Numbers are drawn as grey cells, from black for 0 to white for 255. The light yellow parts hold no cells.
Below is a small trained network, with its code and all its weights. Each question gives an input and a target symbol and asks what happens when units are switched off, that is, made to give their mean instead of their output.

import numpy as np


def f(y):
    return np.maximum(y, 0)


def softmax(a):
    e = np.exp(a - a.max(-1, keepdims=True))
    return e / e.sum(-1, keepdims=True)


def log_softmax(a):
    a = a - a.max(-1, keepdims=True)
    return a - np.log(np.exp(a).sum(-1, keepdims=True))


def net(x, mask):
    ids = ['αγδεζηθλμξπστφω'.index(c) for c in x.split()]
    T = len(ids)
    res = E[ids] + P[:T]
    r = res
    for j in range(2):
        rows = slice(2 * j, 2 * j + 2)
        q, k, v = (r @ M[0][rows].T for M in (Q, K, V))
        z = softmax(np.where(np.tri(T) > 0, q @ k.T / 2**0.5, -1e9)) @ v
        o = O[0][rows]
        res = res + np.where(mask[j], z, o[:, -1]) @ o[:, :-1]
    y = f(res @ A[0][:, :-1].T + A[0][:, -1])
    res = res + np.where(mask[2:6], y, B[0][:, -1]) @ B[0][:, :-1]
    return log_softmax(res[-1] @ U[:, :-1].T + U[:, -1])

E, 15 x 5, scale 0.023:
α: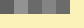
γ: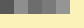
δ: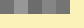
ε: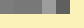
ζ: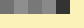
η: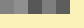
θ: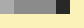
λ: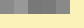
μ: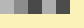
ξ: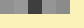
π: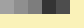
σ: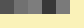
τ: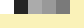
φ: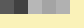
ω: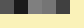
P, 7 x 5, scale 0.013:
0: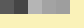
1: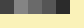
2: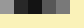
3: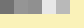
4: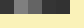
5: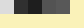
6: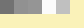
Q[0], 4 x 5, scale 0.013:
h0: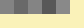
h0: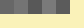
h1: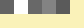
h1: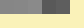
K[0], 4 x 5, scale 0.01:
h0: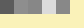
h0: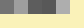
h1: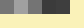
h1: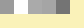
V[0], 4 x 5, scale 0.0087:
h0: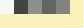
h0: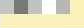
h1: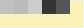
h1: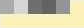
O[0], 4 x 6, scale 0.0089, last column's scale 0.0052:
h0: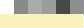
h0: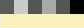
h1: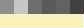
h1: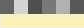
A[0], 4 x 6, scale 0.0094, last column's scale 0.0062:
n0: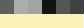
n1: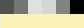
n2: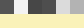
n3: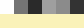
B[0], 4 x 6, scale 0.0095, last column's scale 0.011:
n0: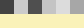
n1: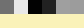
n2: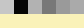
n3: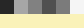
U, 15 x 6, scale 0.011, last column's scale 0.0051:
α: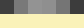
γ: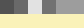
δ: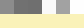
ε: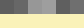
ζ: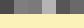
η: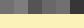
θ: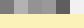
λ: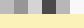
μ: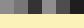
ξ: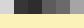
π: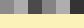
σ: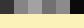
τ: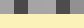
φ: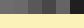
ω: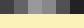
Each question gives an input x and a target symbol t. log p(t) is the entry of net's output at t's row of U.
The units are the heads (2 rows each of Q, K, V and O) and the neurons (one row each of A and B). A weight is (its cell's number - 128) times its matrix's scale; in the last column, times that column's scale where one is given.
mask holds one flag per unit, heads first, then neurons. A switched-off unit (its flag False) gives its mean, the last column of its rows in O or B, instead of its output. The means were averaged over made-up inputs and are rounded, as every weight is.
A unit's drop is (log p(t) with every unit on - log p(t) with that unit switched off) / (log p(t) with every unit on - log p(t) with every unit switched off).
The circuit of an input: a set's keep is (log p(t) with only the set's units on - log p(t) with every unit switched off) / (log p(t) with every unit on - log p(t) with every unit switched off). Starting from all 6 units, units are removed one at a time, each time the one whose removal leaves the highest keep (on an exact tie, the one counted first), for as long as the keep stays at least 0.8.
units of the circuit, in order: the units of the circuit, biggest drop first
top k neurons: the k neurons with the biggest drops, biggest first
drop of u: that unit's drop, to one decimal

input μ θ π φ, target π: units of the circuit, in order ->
(n1)
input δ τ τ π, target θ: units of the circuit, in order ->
(h0; n2)
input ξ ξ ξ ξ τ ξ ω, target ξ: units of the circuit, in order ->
(n1; n3; h1)
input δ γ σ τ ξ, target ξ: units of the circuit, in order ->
(n3; h0)
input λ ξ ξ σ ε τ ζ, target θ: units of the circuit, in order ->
(h0; n1)
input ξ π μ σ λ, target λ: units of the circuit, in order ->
(n2; h1)
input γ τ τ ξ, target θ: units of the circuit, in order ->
(h0; n3)
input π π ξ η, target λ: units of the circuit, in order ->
(h1; h0)
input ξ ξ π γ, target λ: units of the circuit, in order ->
(h0; h1)
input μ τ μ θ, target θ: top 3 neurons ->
(n3; n2; n1)
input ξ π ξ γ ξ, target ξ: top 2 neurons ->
(n2; n3)
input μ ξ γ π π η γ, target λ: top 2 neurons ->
(n0; n3)
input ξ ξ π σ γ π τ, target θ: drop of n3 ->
0.3
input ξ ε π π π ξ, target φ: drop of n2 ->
0.1
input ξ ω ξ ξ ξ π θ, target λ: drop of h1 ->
0.0
